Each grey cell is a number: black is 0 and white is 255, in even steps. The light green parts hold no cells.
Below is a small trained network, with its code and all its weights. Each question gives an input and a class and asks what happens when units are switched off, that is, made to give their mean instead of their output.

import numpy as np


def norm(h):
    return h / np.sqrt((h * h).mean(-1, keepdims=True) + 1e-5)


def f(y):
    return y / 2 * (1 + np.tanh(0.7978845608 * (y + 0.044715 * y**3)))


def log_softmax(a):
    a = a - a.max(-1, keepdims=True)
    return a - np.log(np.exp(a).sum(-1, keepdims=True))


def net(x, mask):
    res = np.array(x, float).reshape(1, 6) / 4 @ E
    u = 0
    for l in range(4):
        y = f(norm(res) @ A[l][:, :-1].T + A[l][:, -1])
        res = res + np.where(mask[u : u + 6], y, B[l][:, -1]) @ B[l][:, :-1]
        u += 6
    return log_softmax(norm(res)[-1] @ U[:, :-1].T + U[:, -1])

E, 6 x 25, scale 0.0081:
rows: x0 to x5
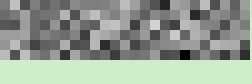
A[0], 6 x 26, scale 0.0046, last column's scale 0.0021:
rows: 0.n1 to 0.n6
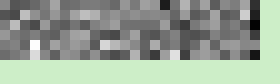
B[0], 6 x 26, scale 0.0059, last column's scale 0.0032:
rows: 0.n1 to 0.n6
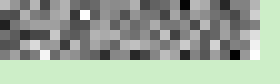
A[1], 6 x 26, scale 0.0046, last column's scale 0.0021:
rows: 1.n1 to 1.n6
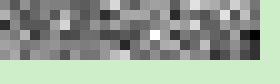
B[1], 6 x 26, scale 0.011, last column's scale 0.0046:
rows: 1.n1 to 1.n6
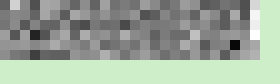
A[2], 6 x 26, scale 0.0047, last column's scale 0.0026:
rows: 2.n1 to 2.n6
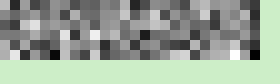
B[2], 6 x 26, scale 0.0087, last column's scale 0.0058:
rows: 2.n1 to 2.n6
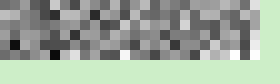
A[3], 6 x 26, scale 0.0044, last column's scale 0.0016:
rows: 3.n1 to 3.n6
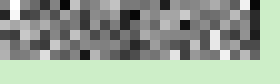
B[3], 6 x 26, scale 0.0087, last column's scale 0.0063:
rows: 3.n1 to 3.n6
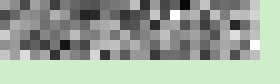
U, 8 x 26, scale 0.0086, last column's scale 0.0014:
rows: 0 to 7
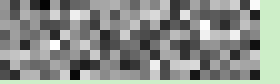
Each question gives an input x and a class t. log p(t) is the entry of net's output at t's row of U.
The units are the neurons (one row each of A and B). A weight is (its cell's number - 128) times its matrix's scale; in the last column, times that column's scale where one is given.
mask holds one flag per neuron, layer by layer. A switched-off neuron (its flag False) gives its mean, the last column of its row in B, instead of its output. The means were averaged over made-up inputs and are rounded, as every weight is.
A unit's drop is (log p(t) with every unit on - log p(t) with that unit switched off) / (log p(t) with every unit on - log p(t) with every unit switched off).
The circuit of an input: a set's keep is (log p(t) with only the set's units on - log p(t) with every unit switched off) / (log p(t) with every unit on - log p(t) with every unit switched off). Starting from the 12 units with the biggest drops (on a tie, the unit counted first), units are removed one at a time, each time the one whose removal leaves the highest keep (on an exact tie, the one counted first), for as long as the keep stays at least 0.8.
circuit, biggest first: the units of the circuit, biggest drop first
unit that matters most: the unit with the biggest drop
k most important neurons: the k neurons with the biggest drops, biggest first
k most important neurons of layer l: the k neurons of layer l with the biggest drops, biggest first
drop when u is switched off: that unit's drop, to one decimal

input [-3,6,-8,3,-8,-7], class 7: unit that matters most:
2.n4
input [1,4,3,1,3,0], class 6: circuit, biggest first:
(1.n3 3.n2)
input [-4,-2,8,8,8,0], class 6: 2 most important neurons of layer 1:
(1.n1 1.n3)
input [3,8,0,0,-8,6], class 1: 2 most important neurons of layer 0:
(0.n5 0.n2)
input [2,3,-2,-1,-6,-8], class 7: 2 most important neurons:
(0.n2 0.n5)
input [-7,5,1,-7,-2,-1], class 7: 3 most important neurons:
(0.n2 2.n4 2.n3)
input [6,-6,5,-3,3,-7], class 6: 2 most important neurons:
(1.n1 3.n2)
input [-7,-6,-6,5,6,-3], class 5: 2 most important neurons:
(1.n5 3.n6)
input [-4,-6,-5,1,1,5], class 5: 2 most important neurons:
(0.n6 1.n5)
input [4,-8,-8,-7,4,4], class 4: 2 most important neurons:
(1.n2 0.n4)
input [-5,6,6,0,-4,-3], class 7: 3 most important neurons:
(0.n2 2.n4 2.n5)
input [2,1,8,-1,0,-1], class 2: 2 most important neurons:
(3.n1 0.n1)
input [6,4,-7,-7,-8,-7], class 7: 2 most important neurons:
(0.n2 2.n6)
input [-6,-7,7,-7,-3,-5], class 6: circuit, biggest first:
(1.n1)
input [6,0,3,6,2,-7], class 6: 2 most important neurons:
(3.n2 1.n1)
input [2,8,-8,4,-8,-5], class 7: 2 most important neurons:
(2.n4 0.n2)
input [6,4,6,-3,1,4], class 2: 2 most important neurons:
(0.n1 3.n1)
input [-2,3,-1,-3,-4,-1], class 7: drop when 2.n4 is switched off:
0.3
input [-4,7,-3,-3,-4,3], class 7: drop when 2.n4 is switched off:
0.1
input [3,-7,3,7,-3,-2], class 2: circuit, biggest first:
(3.n1)
